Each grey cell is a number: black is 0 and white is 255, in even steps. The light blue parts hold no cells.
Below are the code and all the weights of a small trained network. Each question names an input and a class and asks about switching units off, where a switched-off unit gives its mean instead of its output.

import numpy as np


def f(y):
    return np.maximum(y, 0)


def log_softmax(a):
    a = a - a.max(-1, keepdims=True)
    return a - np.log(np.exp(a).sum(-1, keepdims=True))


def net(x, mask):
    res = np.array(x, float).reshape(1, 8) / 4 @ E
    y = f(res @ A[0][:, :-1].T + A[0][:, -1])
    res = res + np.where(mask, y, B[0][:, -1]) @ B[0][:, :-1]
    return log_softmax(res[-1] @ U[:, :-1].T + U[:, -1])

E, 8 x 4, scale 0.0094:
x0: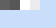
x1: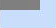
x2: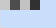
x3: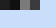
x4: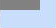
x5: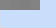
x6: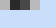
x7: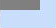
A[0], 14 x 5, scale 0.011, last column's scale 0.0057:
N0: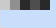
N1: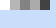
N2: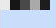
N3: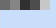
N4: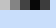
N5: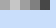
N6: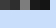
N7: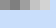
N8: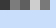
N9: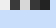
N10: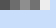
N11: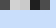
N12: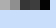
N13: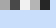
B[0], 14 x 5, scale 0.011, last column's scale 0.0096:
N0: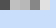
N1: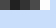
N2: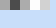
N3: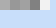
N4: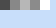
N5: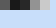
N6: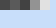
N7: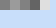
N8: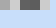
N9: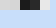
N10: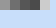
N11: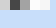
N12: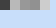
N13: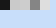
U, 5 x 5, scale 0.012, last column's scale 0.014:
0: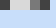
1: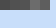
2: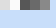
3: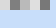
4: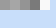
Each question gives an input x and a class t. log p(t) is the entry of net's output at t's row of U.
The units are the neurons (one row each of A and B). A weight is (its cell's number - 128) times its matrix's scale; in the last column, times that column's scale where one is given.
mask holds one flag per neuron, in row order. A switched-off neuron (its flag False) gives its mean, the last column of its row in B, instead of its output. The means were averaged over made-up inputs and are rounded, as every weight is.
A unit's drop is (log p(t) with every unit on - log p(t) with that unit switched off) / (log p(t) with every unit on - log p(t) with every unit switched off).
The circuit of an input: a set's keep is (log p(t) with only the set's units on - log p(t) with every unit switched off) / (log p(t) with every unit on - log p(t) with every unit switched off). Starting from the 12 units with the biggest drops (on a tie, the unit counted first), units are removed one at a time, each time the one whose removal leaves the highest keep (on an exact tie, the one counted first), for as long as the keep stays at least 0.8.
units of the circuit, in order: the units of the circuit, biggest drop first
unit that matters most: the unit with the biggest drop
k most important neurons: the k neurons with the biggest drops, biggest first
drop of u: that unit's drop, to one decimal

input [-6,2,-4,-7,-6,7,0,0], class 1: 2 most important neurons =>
[N1 N5]
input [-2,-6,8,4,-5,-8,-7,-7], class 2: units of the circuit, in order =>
[N9]
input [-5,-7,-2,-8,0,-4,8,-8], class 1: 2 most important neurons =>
[N1 N11]
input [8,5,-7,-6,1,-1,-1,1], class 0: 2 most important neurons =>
[N13 N9]
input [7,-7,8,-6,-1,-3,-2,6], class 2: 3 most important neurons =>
[N9 N4 N0]
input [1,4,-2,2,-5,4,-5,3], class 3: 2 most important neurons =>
[N11 N9]
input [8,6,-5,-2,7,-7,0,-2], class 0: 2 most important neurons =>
[N13 N9]
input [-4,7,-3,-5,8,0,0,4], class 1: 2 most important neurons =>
[N1 N9]
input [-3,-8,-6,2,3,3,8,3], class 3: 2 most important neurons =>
[N2 N9]
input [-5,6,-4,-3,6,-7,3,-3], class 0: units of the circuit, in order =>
[N9 N0]
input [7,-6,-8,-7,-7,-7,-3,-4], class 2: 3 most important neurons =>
[N8 N4 N0]
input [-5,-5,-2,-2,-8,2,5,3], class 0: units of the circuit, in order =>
[N0 N9]
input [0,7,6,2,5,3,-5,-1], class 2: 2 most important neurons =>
[N9 N2]
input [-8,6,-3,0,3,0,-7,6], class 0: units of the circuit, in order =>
[N4]
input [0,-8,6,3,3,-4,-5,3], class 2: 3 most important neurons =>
[N9 N2 N1]
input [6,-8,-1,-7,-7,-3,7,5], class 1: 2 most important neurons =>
[N1 N11]
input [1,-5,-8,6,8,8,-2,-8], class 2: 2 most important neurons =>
[N8 N1]
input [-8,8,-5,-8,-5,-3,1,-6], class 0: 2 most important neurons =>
[N0 N12]
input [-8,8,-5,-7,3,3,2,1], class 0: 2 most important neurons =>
[N0 N12]
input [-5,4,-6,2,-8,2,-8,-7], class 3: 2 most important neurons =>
[N11 N9]
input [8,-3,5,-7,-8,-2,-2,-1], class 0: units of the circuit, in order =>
[N13]
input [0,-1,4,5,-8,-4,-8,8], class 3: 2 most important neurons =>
[N11 N1]
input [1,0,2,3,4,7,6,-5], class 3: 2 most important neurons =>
[N2 N1]
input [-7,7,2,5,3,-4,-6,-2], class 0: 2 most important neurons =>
[N4 N12]
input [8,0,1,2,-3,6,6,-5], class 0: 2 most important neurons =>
[N13 N11]
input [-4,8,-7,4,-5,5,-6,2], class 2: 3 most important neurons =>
[N2 N8 N1]
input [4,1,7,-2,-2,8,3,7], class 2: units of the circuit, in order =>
[N9]
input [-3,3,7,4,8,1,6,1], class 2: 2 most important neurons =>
[N9 N11]
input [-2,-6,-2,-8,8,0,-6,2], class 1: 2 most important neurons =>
[N1 N5]
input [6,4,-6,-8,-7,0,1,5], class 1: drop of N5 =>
0.2
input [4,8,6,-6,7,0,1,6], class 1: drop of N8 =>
0.2
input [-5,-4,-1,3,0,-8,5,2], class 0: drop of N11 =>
0.5
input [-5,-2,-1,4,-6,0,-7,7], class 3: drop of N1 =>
0.1
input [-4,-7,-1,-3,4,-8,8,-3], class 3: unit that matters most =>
N2
